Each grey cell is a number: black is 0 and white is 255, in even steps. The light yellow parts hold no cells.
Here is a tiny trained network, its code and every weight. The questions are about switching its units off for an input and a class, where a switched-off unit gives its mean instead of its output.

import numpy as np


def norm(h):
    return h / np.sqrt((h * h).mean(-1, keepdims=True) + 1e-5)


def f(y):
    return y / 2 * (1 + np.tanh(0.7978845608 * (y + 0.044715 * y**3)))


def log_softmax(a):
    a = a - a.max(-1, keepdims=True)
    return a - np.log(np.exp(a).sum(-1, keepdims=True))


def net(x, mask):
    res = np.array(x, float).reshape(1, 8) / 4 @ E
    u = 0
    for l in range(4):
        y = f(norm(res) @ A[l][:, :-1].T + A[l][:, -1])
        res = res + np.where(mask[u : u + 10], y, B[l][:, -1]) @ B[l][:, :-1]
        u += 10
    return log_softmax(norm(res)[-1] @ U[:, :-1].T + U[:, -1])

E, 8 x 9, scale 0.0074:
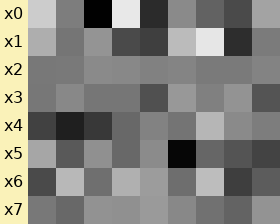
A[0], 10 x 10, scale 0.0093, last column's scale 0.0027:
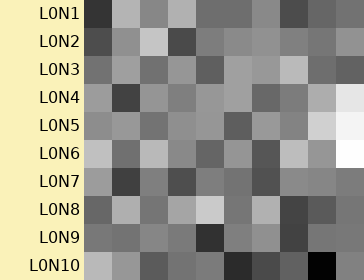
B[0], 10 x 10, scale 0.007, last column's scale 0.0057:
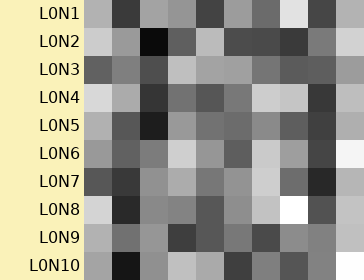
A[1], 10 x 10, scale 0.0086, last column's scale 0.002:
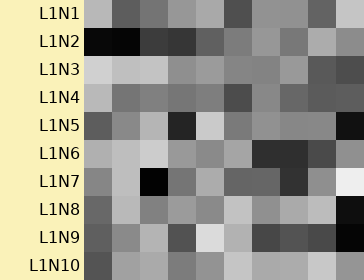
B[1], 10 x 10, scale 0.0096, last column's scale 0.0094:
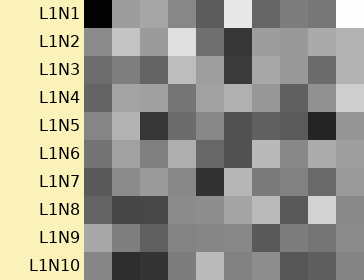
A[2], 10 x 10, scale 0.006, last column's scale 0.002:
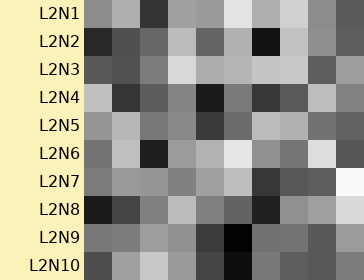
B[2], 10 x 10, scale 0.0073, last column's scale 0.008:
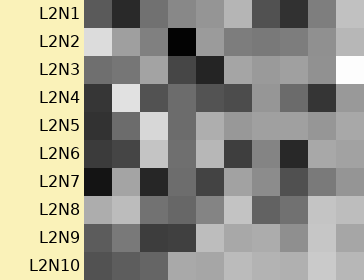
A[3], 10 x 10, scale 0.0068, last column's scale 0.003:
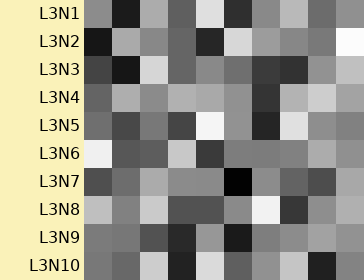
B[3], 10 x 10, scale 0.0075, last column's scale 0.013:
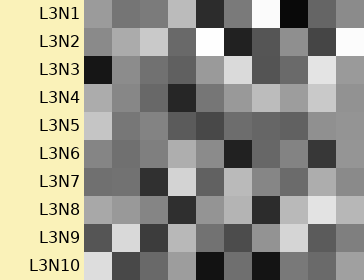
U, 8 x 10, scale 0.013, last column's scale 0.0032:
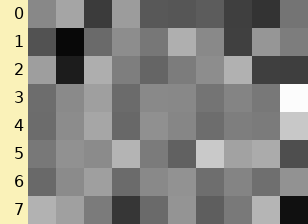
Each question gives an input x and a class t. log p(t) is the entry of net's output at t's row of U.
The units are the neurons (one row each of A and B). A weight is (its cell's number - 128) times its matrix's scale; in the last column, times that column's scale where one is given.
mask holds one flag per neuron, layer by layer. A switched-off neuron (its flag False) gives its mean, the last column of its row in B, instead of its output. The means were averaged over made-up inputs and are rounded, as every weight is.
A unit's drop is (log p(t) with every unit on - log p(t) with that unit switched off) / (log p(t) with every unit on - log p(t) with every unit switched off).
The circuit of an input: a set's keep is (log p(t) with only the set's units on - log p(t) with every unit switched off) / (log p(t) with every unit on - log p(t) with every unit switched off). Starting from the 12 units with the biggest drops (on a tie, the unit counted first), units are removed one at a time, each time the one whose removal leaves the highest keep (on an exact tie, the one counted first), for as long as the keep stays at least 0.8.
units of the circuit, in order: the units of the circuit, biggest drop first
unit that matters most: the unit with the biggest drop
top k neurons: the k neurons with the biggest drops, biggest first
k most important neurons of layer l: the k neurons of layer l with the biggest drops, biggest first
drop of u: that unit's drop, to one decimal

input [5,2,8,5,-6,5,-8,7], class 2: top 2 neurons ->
L0N6; L0N4
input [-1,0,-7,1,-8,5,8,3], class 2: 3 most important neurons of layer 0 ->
L0N8; L0N1; L0N10
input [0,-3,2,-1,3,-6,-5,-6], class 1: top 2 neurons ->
L2N1; L0N10
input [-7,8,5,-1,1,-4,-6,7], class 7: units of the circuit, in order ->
L0N2; L3N8
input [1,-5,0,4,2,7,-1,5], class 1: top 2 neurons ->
L0N10; L0N7
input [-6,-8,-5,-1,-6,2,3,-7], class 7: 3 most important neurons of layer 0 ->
L0N4; L0N10; L0N7
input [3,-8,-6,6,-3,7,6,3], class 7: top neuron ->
L2N8
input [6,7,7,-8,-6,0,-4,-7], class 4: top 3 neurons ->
L2N5; L3N8; L2N2
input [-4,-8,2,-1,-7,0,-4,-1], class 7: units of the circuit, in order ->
L3N4; L3N5
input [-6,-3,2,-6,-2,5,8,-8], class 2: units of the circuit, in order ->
L0N8; L3N10
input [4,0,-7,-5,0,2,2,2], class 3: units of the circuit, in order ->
L1N1; L3N2
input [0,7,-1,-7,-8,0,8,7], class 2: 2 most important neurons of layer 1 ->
L1N3; L1N2
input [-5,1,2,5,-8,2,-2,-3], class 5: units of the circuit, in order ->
L1N6; L1N3
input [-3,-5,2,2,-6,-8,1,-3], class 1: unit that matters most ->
L1N8
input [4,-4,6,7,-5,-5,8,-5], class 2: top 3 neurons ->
L0N1; L1N1; L0N8
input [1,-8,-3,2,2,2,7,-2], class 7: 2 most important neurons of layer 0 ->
L0N6; L0N7
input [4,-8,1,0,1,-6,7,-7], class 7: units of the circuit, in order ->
L2N2; L0N6
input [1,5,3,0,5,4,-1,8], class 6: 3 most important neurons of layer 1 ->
L1N3; L1N6; L1N4
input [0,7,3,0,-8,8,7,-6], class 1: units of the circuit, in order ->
L0N10; L3N2
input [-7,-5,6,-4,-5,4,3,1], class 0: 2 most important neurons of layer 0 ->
L0N8; L0N3
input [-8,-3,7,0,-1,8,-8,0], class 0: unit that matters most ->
L3N10
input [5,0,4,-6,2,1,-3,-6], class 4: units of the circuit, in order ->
L3N2; L1N1
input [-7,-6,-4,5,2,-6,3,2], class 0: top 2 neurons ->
L1N5; L1N1
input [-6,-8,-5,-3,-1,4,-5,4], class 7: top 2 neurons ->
L1N1; L2N8
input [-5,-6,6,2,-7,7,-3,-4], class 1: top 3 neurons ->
L0N10; L3N2; L1N2
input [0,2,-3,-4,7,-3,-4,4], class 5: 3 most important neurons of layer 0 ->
L0N2; L0N8; L0N6
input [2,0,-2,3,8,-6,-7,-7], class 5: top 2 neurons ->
L1N2; L1N1
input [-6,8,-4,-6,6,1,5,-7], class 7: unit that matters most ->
L3N8
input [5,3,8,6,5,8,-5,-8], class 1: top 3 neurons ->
L0N10; L0N7; L2N3
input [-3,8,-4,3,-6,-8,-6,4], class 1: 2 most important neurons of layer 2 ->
L2N1; L2N6
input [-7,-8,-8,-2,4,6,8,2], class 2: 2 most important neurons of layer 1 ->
L1N1; L1N10
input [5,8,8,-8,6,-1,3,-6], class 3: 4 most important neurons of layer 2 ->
L2N5; L2N2; L2N4; L2N8
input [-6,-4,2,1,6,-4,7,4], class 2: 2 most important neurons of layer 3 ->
L3N10; L3N8
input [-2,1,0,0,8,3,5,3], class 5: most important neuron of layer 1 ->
L1N2
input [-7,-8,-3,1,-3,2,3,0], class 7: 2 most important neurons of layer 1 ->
L1N1; L1N10
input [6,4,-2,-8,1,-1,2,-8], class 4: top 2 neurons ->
L1N7; L3N2
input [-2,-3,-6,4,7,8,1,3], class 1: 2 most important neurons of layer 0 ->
L0N10; L0N7
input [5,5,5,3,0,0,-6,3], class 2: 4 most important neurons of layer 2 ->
L2N8; L2N2; L2N6; L2N9
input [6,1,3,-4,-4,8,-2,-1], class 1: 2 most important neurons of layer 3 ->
L3N2; L3N3
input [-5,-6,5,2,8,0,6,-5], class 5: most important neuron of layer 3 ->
L3N8
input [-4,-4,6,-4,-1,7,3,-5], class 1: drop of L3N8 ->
0.1
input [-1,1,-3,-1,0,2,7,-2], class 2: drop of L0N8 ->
0.8
